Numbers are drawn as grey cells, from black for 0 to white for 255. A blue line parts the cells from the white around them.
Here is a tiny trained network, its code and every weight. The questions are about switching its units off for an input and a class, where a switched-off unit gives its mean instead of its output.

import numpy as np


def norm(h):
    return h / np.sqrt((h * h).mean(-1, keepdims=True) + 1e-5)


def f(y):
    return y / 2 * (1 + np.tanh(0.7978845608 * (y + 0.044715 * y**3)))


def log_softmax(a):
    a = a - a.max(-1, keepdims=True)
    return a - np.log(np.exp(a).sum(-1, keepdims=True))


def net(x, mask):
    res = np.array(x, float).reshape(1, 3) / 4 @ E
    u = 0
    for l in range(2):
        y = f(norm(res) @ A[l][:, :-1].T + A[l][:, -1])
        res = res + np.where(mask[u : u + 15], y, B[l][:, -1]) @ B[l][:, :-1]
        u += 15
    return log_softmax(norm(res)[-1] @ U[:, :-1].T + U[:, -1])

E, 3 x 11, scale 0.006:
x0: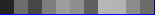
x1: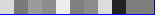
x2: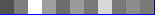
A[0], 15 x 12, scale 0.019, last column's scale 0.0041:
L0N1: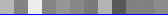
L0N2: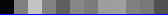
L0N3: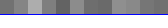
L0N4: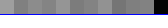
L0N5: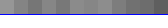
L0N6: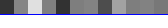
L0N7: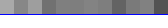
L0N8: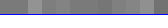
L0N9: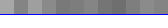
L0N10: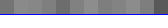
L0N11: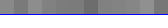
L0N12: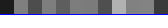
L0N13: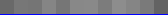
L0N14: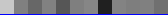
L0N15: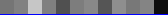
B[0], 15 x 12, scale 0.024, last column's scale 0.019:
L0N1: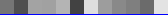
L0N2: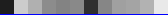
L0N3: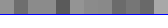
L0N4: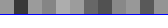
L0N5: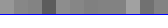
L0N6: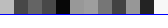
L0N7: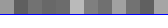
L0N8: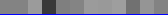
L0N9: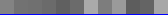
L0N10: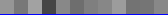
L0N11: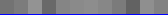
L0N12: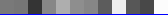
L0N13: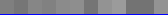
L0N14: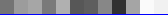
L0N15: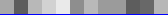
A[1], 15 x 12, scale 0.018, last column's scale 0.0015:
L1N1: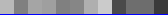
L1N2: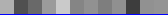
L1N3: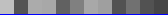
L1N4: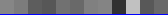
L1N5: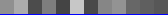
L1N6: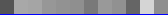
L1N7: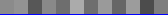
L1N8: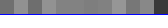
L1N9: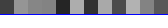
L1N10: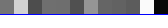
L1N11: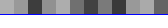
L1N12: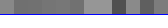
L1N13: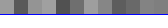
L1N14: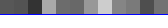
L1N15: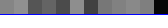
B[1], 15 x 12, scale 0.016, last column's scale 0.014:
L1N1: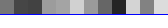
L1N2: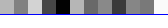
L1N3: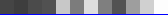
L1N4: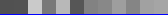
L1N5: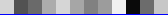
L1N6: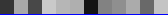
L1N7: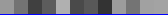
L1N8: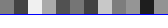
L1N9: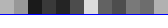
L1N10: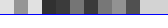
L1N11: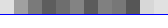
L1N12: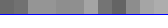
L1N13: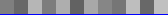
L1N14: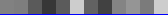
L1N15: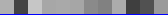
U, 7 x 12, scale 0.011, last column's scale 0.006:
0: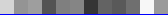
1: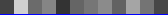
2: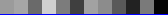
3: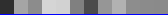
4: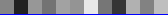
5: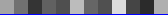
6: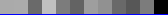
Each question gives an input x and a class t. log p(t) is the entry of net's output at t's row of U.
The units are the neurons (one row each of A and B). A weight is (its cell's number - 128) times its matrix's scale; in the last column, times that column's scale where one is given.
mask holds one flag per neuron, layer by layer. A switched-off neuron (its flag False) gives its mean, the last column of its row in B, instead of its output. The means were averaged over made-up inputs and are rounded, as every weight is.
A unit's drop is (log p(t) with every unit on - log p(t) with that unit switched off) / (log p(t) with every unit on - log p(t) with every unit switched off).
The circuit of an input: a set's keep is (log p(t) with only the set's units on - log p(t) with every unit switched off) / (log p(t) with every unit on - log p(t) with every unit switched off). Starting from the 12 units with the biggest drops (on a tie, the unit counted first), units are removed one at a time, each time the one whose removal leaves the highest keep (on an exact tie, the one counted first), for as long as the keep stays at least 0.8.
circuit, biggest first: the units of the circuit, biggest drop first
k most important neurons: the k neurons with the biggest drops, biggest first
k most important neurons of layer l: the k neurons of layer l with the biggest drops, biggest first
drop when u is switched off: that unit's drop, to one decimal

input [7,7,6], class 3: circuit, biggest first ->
(L0N6)
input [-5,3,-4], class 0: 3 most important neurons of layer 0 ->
(L0N14, L0N6, L0N15)
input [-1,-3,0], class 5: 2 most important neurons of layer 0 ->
(L0N12, L0N1)
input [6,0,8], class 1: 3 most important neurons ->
(L0N2, L1N9, L0N12)
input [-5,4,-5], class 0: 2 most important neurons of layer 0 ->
(L0N14, L0N6)
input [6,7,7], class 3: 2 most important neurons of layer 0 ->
(L0N6, L0N2)
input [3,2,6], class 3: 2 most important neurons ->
(L0N2, L0N1)
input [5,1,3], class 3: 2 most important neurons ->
(L0N6, L1N6)
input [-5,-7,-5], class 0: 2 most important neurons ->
(L0N14, L0N1)
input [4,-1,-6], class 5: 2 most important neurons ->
(L0N12, L0N2)
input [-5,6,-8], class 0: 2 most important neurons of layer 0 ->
(L0N6, L0N14)
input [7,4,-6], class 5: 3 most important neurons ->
(L0N14, L0N1, L0N6)
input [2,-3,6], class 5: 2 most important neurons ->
(L0N6, L0N2)
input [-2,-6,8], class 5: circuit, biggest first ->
(L0N14)
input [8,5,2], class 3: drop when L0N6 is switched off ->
1.1
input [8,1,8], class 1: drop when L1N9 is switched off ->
0.2
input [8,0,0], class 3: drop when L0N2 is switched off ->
0.3
